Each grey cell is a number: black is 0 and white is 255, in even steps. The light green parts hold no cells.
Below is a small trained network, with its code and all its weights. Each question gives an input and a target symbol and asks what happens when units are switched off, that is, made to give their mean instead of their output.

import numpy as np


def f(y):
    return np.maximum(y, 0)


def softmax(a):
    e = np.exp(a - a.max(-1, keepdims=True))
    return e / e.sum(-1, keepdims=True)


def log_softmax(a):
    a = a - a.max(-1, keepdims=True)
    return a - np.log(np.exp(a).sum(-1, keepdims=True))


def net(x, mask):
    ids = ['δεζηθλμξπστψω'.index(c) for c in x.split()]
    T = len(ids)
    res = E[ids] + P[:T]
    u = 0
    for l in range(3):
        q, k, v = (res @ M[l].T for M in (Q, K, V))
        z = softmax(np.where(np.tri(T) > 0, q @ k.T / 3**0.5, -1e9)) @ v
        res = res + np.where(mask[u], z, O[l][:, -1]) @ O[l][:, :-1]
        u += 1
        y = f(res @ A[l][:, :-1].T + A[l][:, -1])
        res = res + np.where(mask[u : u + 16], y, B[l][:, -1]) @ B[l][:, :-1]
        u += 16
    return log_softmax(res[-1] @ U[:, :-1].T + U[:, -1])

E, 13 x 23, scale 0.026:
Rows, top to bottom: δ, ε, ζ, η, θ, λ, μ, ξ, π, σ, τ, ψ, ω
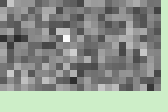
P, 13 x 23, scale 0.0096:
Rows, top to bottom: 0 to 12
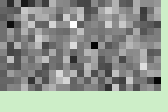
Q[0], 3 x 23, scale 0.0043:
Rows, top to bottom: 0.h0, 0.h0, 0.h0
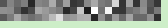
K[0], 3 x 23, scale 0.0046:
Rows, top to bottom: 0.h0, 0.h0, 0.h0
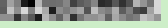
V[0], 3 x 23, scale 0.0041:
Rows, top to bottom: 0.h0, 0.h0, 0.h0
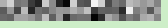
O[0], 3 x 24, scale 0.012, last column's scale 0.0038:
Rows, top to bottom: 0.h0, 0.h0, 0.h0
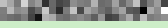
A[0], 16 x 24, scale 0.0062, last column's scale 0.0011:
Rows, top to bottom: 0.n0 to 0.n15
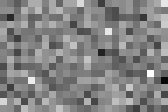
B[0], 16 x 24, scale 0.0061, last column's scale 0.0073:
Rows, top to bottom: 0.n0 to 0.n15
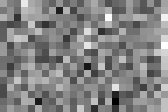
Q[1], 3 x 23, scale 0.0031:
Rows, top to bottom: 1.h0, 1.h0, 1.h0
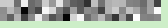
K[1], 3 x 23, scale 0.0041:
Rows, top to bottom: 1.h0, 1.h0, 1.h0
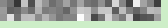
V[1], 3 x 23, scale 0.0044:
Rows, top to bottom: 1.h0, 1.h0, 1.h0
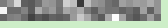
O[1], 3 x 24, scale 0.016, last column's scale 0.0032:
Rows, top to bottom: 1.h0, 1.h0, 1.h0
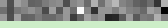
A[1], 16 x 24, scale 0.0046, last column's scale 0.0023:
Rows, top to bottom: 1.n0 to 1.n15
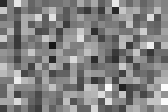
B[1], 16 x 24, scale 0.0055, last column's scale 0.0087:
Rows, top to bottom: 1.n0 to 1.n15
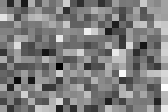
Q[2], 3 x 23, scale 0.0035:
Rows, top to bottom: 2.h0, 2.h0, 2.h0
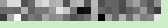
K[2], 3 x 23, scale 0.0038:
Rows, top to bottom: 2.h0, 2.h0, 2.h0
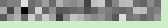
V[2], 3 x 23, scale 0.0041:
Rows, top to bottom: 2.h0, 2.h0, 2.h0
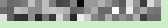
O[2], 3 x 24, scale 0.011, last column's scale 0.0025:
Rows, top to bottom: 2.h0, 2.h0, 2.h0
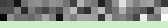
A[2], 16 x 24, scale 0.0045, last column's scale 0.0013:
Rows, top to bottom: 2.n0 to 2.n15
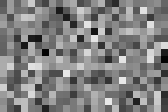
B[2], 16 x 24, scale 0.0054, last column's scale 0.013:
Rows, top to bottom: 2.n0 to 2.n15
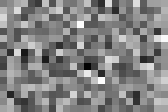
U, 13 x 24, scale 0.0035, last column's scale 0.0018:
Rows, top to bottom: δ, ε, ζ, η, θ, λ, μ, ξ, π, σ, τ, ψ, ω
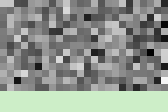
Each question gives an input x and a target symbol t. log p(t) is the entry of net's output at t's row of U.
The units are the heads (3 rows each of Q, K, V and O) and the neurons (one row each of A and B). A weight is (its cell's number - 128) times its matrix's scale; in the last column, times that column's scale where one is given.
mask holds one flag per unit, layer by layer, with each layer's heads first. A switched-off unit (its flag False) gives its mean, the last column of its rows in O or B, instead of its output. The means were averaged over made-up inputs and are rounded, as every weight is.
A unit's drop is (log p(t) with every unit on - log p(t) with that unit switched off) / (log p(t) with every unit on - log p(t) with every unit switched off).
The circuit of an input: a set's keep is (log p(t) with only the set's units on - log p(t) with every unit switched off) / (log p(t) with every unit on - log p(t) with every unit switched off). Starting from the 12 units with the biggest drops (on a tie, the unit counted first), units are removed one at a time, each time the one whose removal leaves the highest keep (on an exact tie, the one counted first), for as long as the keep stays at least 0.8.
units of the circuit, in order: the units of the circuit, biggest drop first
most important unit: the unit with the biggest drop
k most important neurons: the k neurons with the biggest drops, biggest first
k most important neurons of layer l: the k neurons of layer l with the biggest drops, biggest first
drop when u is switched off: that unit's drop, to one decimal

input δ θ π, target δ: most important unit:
2.h0
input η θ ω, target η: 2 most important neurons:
2.n8, 1.n14
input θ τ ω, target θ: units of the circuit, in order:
1.h0, 1.n12
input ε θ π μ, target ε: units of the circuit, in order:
1.h0, 0.h0, 2.n7, 1.n4
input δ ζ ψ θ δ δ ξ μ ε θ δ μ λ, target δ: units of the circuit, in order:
2.h0, 1.h0, 0.h0
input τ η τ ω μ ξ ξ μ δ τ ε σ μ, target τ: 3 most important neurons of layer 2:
2.n3, 2.n12, 2.n14
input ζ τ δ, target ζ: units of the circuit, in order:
0.h0, 2.h0
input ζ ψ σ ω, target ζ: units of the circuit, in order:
0.h0, 2.h0, 2.n6
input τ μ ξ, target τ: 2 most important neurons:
1.n9, 2.n3
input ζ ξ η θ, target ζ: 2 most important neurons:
2.n6, 0.n1
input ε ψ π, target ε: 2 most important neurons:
2.n7, 1.n4
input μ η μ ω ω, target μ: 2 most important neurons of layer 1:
1.n10, 1.n13
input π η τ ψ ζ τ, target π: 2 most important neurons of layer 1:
1.n1, 1.n12
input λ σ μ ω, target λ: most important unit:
0.h0
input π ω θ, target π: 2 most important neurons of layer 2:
2.n1, 2.n14
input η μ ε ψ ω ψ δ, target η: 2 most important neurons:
2.n8, 1.n11
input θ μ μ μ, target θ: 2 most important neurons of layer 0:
0.n12, 0.n9
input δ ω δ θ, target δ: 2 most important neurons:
2.n15, 0.n7
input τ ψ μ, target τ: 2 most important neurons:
1.n9, 2.n3
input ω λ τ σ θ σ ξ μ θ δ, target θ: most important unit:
1.h0
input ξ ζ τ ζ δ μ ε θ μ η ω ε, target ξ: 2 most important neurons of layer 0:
0.n8, 0.n3
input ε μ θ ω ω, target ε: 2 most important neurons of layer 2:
2.n7, 2.n5
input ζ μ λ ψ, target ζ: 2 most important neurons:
2.n6, 0.n12
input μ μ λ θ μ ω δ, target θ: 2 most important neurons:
0.n14, 0.n2
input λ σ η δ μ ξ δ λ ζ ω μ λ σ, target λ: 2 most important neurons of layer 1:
1.n6, 1.n4
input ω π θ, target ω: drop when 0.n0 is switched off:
0.0
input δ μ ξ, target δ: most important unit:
2.h0
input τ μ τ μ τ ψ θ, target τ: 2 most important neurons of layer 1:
1.n9, 1.n11
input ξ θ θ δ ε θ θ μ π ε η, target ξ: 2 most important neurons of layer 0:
0.n8, 0.n4
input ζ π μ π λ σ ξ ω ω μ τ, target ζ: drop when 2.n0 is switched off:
-0.1
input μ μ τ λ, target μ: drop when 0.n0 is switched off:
0.2
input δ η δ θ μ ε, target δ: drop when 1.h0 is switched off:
0.4
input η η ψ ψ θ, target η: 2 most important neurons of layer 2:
2.n8, 2.n11
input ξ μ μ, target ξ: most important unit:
1.h0
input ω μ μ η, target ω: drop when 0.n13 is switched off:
0.2
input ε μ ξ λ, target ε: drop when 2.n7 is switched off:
0.3
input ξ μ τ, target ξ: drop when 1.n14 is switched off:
0.0
